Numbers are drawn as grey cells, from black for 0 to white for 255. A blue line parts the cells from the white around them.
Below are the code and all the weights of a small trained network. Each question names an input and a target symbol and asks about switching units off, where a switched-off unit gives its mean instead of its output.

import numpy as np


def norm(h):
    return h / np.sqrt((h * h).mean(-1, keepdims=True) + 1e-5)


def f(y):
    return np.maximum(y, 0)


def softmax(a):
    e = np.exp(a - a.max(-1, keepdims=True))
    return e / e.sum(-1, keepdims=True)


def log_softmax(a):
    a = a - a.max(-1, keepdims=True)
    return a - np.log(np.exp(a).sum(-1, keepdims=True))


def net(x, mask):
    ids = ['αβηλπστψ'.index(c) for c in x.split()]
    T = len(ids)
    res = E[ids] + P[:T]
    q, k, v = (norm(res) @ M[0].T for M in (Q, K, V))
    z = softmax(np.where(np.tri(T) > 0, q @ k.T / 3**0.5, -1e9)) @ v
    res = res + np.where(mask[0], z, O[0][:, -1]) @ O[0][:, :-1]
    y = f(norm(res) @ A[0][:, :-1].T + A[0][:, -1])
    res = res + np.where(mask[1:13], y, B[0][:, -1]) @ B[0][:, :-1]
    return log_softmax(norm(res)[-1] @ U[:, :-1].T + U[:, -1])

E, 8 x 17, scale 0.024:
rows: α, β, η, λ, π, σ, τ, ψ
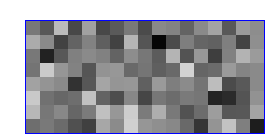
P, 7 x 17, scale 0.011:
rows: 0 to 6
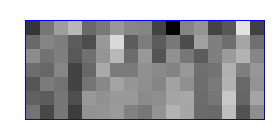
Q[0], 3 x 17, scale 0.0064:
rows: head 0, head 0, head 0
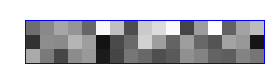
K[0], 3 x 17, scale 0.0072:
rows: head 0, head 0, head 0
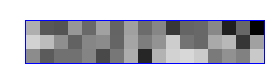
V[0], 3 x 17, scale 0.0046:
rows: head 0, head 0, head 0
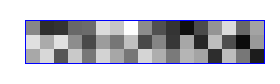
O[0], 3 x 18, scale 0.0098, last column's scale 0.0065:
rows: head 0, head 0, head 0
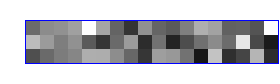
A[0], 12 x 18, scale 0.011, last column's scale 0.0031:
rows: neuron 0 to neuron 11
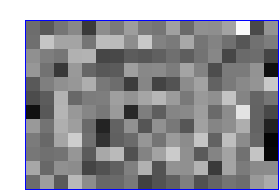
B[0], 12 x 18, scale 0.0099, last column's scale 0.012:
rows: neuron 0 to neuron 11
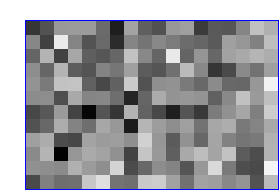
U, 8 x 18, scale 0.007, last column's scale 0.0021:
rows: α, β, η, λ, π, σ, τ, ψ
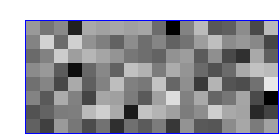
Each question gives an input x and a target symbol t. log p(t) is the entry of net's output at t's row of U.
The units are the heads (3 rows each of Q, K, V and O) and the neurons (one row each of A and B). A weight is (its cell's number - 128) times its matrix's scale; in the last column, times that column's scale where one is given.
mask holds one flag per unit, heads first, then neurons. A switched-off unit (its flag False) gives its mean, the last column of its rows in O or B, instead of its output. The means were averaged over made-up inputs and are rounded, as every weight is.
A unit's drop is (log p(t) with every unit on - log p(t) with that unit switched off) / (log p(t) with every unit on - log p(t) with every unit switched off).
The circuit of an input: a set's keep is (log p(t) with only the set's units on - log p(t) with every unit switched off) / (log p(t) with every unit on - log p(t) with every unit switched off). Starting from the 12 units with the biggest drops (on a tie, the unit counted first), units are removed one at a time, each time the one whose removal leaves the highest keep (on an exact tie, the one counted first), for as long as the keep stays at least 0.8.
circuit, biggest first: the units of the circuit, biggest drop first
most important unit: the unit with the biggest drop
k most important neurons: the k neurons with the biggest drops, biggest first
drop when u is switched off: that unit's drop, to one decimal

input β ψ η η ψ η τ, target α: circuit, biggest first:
[head 0; neuron 4; neuron 10]
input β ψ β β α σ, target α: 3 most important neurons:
[neuron 3; neuron 8; neuron 10]
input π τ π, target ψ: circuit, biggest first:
[head 0; neuron 0]
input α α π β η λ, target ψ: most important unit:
neuron 1
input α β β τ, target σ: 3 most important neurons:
[neuron 10; neuron 6; neuron 0]
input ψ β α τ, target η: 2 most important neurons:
[neuron 6; neuron 11]
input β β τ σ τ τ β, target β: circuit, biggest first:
[head 0; neuron 2]
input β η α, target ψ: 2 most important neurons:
[neuron 6; neuron 5]
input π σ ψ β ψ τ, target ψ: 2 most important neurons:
[neuron 10; neuron 0]
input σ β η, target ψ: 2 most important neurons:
[neuron 6; neuron 0]
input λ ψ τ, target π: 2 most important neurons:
[neuron 11; neuron 9]
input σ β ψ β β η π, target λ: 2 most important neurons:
[neuron 10; neuron 4]
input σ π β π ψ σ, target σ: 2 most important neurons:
[neuron 3; neuron 2]
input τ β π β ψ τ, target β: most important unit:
head 0
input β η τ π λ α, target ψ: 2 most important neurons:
[neuron 6; neuron 11]
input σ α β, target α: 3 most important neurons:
[neuron 10; neuron 3; neuron 8]
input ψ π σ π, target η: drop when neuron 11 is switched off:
0.1
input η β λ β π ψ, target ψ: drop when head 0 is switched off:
0.1
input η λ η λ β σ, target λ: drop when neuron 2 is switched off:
0.3
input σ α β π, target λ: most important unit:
head 0
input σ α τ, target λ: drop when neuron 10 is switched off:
0.4
